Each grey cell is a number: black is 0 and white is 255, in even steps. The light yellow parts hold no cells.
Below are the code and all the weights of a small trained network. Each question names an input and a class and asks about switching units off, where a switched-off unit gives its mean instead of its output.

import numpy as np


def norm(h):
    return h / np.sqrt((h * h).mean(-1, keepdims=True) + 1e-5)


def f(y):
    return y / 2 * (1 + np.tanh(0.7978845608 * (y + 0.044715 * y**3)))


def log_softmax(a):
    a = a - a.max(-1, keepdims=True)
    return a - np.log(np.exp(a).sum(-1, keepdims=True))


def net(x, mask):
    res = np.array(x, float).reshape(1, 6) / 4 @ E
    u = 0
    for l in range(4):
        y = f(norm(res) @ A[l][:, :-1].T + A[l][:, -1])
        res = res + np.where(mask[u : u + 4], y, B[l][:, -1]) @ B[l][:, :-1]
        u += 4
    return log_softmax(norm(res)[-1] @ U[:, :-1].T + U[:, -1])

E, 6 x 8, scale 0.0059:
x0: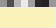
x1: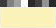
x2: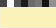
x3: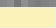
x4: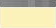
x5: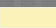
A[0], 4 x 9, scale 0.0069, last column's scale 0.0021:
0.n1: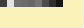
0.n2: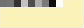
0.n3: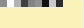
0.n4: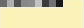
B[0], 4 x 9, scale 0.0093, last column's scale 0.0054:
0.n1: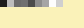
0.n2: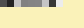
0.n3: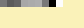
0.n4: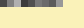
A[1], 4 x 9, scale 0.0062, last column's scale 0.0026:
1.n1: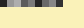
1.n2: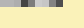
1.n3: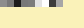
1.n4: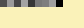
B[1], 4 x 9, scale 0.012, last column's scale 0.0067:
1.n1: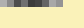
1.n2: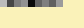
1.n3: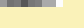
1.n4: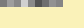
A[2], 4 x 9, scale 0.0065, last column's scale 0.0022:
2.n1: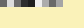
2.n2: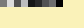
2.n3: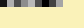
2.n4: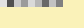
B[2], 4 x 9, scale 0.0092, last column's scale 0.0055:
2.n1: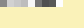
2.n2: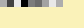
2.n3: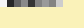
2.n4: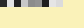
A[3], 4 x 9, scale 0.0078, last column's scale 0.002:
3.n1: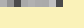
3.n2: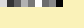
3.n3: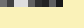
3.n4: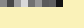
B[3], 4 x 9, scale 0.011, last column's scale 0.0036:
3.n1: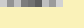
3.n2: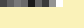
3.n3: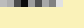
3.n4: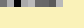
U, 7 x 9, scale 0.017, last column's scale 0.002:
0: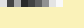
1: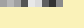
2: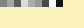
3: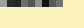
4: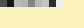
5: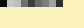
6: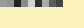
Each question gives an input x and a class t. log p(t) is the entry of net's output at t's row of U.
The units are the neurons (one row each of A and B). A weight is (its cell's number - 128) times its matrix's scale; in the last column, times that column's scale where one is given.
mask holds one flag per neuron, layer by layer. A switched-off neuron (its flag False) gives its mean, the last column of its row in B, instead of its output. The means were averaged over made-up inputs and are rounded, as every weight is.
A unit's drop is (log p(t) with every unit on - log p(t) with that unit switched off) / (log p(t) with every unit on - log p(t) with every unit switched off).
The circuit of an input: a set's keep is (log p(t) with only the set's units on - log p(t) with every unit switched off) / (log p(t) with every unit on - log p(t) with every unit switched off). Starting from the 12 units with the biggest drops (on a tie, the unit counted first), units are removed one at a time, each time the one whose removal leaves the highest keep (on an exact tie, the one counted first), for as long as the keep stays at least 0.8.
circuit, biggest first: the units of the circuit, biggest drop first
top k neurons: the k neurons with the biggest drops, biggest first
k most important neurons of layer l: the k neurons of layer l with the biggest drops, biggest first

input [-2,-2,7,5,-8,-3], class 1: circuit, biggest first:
(2.n1)
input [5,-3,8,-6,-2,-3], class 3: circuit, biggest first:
(0.n3 2.n3)
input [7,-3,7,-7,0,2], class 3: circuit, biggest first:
(0.n3 2.n3)
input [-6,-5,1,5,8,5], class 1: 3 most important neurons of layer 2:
(2.n1 2.n3 2.n2)
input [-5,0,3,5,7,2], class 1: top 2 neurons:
(2.n1 0.n3)
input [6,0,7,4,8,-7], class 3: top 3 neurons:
(0.n3 2.n3 1.n3)
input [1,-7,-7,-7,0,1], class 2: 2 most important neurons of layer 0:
(0.n2 0.n3)
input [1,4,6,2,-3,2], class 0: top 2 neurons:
(2.n2 2.n3)
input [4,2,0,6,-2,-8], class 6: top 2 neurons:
(0.n1 0.n4)
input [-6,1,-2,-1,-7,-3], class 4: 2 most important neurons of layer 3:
(3.n3 3.n1)
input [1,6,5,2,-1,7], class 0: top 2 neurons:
(2.n2 1.n1)
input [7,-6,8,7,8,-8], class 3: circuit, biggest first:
(0.n3 2.n3)
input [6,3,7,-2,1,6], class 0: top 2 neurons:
(2.n2 0.n1)
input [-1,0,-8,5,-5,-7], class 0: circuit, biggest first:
(0.n3)
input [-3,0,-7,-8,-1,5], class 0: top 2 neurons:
(1.n3 0.n3)
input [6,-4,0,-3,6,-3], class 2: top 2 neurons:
(2.n4 0.n4)
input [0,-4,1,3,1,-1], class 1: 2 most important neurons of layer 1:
(1.n3 1.n2)
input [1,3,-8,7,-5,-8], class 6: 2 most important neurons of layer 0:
(0.n1 0.n3)
